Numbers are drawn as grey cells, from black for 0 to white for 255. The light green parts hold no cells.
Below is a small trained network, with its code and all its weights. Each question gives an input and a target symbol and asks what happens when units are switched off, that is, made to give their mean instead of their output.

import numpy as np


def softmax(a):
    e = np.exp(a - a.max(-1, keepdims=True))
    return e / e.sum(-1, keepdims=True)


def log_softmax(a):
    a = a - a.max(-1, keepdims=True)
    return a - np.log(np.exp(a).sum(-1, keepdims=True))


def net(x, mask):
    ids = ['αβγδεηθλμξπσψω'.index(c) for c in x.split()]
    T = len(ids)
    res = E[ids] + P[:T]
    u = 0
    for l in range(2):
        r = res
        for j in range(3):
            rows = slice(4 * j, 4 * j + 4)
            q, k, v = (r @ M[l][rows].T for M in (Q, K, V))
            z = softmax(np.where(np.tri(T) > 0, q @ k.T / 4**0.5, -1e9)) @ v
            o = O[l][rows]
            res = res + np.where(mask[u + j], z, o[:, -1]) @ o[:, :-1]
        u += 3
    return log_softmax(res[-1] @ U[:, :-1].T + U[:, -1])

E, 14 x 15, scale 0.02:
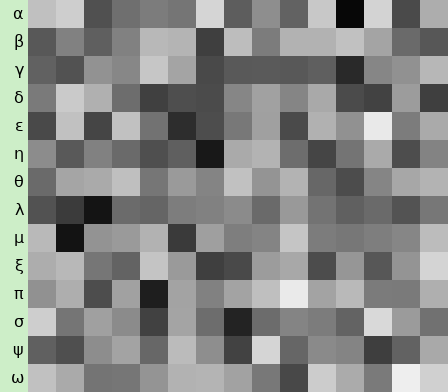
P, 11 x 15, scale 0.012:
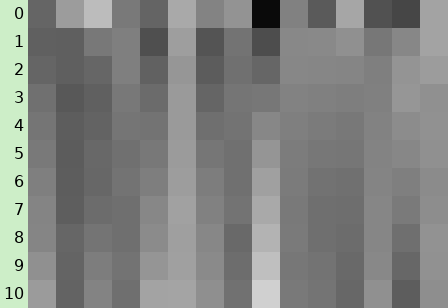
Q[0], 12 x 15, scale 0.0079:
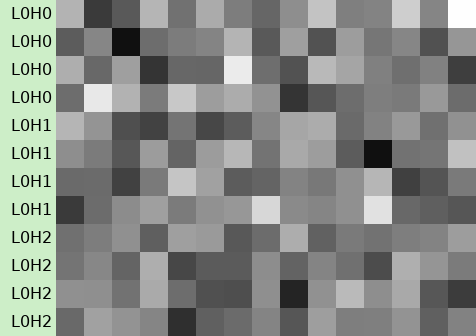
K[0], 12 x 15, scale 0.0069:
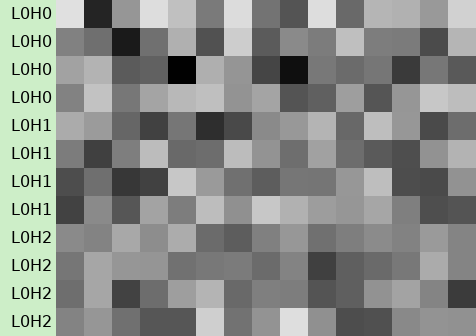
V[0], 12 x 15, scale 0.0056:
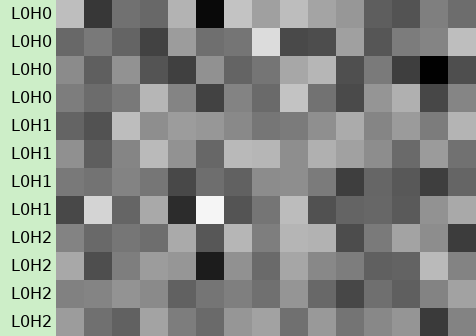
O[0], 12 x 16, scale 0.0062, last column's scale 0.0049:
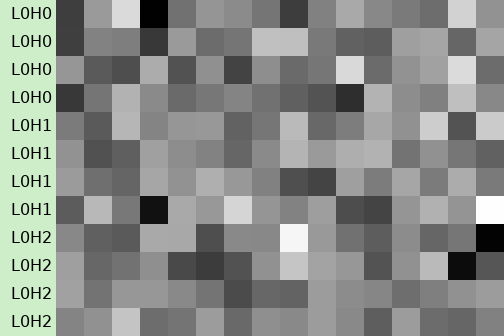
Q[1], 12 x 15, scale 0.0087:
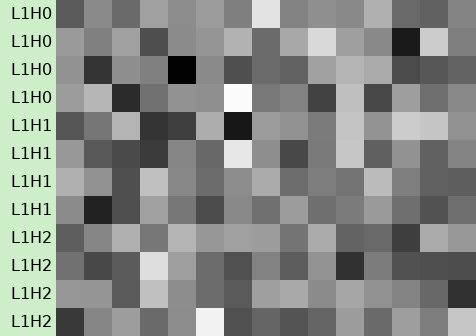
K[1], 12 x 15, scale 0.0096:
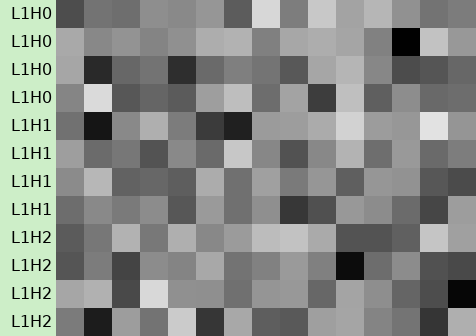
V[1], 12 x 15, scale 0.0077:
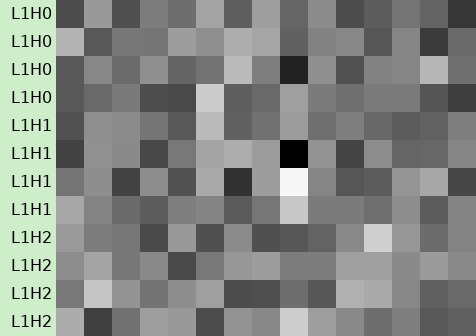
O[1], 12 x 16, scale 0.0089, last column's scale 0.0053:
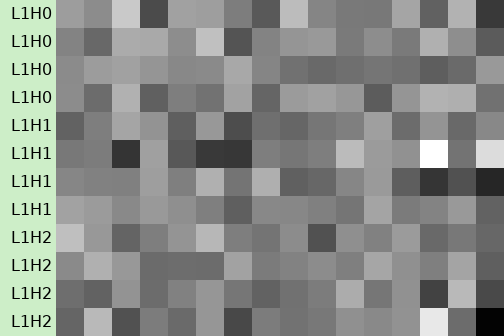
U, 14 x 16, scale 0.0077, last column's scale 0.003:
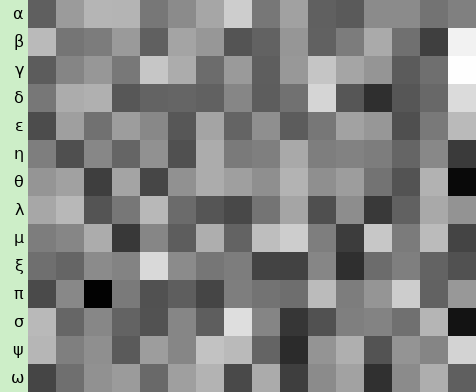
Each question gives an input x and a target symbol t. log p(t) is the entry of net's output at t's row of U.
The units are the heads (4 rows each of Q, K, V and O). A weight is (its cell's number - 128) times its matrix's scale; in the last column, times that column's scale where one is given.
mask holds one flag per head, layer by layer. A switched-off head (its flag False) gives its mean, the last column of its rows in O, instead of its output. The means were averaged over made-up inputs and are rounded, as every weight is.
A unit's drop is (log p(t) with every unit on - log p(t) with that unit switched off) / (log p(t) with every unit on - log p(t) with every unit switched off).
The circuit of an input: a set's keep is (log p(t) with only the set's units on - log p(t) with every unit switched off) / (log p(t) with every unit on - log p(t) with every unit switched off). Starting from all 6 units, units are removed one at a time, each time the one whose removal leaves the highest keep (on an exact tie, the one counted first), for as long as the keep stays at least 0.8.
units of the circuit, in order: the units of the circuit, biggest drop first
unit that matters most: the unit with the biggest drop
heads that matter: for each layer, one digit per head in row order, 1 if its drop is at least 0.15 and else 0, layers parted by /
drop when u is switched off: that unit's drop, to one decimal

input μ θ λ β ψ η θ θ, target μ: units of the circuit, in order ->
L1H1; L0H1
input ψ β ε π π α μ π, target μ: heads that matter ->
110 / 010
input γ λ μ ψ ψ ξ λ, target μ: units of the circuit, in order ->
L1H0
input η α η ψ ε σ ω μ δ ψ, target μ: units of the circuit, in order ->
L1H1; L0H0
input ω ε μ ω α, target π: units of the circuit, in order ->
L1H0; L0H1
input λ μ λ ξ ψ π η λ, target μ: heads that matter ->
100 / 110
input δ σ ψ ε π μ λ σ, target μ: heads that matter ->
100 / 010
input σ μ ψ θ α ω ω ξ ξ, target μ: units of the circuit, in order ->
L1H1; L0H0
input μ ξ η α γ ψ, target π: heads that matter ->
100 / 101
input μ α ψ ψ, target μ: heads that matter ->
010 / 010
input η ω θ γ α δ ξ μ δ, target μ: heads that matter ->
101 / 010
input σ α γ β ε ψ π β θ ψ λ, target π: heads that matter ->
100 / 010
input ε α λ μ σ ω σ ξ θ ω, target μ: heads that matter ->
111 / 010
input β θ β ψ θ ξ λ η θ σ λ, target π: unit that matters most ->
L1H1
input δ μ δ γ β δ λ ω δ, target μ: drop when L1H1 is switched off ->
0.5
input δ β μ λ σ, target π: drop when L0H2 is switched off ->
-0.1
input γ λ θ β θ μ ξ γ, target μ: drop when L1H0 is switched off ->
0.1
